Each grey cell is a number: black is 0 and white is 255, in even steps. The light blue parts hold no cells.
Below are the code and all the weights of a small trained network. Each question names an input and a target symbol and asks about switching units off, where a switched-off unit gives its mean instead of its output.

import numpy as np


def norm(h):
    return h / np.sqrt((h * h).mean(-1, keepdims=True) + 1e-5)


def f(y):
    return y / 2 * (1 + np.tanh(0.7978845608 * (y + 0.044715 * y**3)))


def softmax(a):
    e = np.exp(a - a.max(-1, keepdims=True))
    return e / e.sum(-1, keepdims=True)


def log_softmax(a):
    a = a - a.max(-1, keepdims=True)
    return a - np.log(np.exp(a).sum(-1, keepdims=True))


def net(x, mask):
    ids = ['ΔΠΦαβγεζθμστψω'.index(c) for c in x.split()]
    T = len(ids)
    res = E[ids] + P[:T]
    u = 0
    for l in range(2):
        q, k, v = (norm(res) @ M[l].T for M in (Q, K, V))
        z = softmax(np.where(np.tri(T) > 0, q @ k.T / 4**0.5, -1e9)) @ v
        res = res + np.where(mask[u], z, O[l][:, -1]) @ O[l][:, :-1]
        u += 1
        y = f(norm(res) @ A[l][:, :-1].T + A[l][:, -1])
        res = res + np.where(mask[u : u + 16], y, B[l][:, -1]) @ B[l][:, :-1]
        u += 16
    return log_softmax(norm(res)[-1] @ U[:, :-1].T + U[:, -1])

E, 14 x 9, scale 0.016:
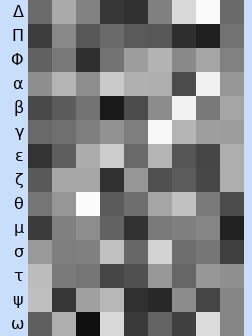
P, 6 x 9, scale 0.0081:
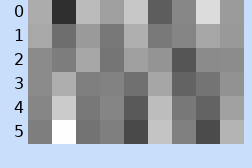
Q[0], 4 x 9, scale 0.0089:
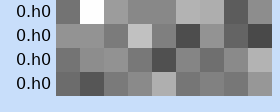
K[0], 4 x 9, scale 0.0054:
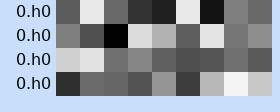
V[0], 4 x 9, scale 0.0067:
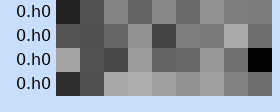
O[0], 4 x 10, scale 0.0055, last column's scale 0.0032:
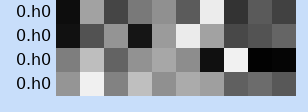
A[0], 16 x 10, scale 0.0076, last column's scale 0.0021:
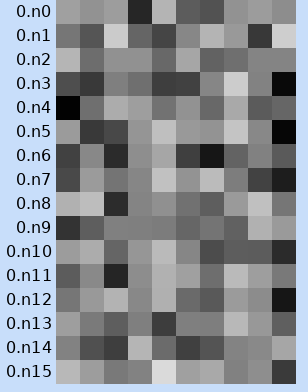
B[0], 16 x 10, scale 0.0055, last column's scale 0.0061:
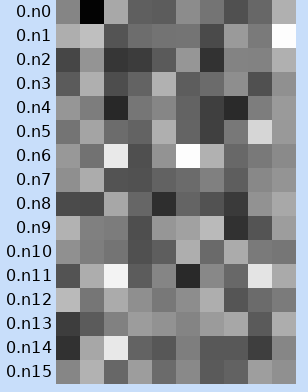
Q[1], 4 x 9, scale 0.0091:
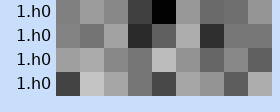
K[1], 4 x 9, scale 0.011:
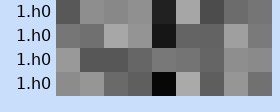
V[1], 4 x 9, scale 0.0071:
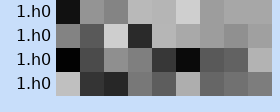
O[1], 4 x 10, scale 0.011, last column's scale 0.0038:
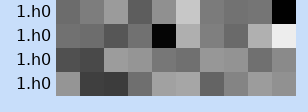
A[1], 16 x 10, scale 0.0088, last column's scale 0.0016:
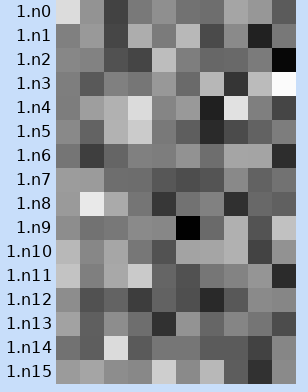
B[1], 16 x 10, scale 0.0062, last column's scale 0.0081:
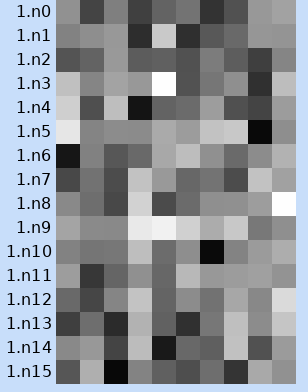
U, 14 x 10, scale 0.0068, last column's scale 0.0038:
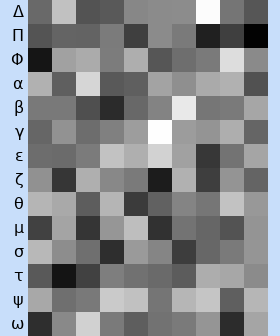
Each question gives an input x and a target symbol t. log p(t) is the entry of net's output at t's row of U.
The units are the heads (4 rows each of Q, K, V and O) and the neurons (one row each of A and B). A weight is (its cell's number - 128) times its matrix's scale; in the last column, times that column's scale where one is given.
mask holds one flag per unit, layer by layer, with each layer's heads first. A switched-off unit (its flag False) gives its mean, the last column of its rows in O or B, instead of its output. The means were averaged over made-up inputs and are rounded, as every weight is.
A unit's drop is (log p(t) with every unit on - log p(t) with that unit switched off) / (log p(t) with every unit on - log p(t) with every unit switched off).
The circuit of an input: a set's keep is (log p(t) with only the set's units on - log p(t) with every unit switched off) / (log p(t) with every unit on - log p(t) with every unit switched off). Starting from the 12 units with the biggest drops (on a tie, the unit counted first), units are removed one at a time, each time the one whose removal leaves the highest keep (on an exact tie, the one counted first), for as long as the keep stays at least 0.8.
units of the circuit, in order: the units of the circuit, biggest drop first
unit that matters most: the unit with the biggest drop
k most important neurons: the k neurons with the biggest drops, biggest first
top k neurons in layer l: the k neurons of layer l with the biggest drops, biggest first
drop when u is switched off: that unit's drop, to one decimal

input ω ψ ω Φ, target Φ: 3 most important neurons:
0.n11, 0.n5, 0.n6
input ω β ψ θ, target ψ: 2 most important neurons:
1.n9, 0.n2
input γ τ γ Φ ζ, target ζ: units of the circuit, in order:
0.h0, 1.n3, 0.n1
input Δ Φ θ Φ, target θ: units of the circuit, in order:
1.h0, 0.n11, 0.n1, 1.n6
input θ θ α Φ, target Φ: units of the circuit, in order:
0.n11
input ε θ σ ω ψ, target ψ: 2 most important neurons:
1.n9, 1.n5
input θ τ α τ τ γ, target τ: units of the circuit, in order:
0.h0, 1.h0
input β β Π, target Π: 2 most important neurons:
0.n6, 1.n14
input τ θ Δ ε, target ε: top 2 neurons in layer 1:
1.n3, 1.n5
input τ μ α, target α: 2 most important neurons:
1.n4, 0.n11
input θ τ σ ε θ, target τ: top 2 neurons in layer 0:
0.n8, 0.n11
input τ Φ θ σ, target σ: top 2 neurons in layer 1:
1.n1, 1.n4
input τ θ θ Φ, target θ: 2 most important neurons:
0.n11, 0.n1
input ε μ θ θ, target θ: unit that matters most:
1.n8
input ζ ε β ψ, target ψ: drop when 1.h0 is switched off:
0.3
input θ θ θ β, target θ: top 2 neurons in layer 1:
1.n8, 1.n6
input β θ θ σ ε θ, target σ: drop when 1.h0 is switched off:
0.8
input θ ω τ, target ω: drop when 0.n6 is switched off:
0.0
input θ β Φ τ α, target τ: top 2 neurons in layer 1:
1.n6, 1.n13
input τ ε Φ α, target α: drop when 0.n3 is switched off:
0.1
